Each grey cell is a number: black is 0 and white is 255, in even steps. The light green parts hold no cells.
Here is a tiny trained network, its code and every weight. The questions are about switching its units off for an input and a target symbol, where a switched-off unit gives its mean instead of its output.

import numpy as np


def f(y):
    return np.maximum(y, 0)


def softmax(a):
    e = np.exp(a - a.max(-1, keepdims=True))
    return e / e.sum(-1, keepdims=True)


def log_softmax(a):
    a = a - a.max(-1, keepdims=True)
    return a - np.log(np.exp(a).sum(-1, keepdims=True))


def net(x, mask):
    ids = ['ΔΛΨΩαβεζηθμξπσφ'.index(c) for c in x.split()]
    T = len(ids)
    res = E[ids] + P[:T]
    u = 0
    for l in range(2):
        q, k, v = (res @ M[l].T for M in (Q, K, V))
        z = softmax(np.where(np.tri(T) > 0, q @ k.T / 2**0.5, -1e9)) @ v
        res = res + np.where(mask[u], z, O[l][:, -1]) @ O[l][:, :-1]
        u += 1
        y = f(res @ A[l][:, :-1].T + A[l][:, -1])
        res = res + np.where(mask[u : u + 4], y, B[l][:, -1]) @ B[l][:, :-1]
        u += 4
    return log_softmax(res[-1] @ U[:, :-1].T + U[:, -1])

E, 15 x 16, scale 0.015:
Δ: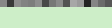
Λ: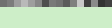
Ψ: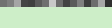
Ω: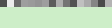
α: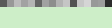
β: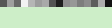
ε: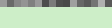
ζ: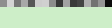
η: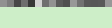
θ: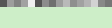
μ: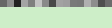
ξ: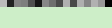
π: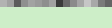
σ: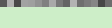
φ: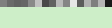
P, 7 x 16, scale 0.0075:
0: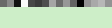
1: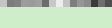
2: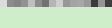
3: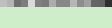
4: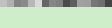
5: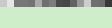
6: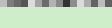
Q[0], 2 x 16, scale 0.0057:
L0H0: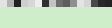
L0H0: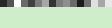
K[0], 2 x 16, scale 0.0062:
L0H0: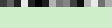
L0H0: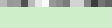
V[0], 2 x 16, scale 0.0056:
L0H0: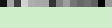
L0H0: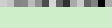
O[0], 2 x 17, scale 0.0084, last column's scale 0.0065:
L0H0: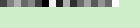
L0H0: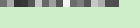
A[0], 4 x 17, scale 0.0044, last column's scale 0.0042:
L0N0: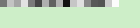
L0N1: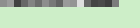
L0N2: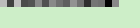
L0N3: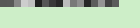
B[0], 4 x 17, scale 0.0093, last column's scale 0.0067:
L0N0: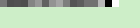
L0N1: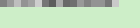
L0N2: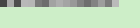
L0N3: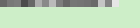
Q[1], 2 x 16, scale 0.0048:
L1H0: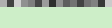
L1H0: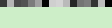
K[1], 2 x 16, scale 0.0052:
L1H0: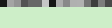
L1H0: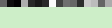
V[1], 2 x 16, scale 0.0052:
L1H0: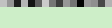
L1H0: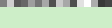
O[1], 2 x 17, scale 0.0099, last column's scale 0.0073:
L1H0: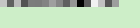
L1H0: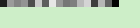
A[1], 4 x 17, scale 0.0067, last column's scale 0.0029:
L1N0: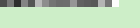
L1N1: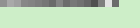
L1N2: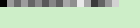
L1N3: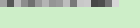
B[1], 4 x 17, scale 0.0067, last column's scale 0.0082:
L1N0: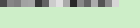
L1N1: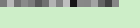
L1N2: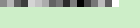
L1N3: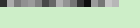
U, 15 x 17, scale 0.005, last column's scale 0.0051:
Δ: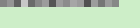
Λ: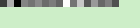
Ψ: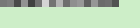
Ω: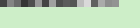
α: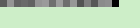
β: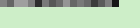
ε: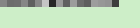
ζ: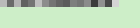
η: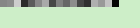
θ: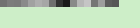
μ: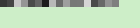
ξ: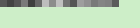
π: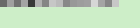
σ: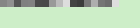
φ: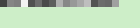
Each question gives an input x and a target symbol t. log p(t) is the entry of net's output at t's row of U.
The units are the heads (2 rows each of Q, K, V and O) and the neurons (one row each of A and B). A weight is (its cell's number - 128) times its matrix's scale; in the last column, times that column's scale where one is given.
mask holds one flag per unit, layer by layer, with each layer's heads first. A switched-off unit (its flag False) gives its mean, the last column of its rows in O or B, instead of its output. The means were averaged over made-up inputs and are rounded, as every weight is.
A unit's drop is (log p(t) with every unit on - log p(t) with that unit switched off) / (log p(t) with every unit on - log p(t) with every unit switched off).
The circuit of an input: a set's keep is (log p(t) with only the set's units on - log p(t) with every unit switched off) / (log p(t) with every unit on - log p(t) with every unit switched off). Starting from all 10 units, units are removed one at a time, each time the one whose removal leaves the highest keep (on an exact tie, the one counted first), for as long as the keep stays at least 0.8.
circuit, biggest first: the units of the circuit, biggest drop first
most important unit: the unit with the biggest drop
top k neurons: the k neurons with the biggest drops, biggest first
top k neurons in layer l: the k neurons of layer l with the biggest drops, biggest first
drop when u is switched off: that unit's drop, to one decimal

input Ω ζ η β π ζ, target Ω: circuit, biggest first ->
(L1H0)
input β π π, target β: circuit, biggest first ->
(L1H0, L0H0, L0N3)
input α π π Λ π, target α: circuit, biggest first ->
(L1H0, L1N2, L1N3)
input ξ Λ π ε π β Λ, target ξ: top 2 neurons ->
(L0N0, L1N0)
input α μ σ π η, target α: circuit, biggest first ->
(L1N2, L1H0, L1N3)
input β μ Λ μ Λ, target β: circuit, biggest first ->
(L1H0, L0H0)
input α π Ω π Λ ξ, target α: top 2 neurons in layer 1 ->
(L1N2, L1N3)
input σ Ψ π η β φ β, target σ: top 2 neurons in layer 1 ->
(L1N0, L1N2)
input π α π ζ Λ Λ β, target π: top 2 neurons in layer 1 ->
(L1N0, L1N2)
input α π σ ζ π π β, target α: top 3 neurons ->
(L1N2, L1N3, L1N0)
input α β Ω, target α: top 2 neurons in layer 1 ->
(L1N2, L1N3)
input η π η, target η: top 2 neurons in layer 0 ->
(L0N0, L0N1)
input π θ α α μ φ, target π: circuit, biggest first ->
(L1H0, L0H0, L1N2)
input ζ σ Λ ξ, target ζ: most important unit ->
L0H0
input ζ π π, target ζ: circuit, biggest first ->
(L0N0, L0H0, L1N0)
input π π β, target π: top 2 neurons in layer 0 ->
(L0N3, L0N0)
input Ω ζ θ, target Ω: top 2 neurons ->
(L0N3, L1N0)
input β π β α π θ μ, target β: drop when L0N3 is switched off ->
0.3
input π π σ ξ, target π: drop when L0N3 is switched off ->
0.1
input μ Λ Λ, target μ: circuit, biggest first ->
(L0H0)
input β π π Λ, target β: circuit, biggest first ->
(L1H0, L0H0)
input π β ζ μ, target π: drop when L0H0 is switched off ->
0.5
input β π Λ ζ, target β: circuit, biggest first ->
(L0H0, L1H0, L0N3)
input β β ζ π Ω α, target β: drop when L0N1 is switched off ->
0.0
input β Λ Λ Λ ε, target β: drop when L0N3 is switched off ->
0.2
